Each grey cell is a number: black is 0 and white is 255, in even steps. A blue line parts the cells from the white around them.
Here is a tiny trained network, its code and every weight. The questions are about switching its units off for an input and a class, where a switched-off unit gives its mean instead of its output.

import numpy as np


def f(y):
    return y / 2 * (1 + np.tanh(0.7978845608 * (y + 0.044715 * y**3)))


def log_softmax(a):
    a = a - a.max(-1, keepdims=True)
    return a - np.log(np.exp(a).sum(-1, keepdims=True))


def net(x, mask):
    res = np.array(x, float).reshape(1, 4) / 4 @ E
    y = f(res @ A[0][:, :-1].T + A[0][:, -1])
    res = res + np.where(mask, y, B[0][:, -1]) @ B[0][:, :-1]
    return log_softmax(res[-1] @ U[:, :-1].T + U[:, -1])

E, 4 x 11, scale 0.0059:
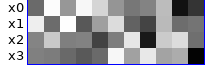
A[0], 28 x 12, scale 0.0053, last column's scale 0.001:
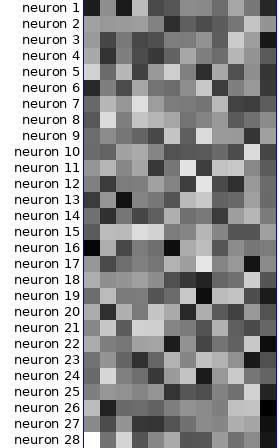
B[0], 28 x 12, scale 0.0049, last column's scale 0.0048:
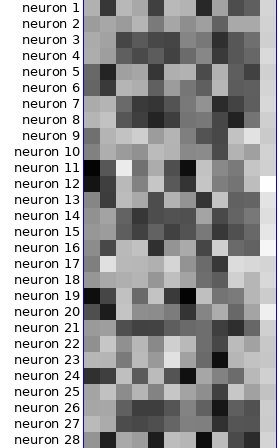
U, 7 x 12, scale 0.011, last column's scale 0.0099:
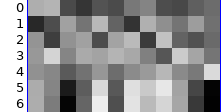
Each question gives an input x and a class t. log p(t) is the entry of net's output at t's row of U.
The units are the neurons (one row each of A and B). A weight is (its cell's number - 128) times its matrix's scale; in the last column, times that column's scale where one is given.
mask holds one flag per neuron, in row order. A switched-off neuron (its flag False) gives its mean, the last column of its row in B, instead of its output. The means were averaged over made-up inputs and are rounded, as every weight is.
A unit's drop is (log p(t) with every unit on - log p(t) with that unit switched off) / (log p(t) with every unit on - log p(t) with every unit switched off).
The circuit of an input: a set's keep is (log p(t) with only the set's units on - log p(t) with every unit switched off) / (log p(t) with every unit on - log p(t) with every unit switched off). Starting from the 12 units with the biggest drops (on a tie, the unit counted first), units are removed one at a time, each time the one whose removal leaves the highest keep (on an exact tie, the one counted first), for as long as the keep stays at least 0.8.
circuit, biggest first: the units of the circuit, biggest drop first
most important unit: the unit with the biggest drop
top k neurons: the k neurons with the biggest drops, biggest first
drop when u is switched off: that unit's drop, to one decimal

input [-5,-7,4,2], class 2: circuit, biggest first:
[neuron 1]
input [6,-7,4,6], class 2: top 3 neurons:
[neuron 1; neuron 16; neuron 13]
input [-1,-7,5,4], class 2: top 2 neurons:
[neuron 1; neuron 16]
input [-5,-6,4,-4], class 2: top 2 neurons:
[neuron 16; neuron 1]
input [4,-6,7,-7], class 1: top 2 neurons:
[neuron 19; neuron 11]
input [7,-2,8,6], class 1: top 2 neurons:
[neuron 19; neuron 11]
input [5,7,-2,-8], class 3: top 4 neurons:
[neuron 18; neuron 10; neuron 25; neuron 22]
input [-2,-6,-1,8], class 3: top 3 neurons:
[neuron 17; neuron 23; neuron 9]
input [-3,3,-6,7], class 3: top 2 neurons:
[neuron 17; neuron 23]
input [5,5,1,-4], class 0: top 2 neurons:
[neuron 7; neuron 21]
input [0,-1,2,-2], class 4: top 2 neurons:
[neuron 12; neuron 17]
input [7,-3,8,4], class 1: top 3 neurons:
[neuron 19; neuron 11; neuron 24]
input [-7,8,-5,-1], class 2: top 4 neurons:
[neuron 28; neuron 5; neuron 20; neuron 15]
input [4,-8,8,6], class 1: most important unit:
neuron 19
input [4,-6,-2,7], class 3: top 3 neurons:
[neuron 17; neuron 23; neuron 9]
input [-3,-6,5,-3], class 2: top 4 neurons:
[neuron 1; neuron 16; neuron 12; neuron 13]
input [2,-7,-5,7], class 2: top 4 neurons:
[neuron 13; neuron 16; neuron 6; neuron 1]
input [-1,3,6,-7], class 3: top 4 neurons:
[neuron 22; neuron 18; neuron 25; neuron 12]
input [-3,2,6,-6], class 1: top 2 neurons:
[neuron 11; neuron 19]
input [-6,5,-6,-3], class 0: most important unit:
neuron 26
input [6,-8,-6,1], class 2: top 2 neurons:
[neuron 16; neuron 13]
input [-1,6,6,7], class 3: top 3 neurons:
[neuron 23; neuron 17; neuron 9]
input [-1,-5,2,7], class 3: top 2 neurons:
[neuron 17; neuron 23]
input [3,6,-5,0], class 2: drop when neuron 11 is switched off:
0.5
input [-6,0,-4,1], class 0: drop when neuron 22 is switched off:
0.0
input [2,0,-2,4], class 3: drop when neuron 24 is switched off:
0.1
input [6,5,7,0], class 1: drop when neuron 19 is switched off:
0.5
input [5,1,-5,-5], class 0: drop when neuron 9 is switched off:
0.3
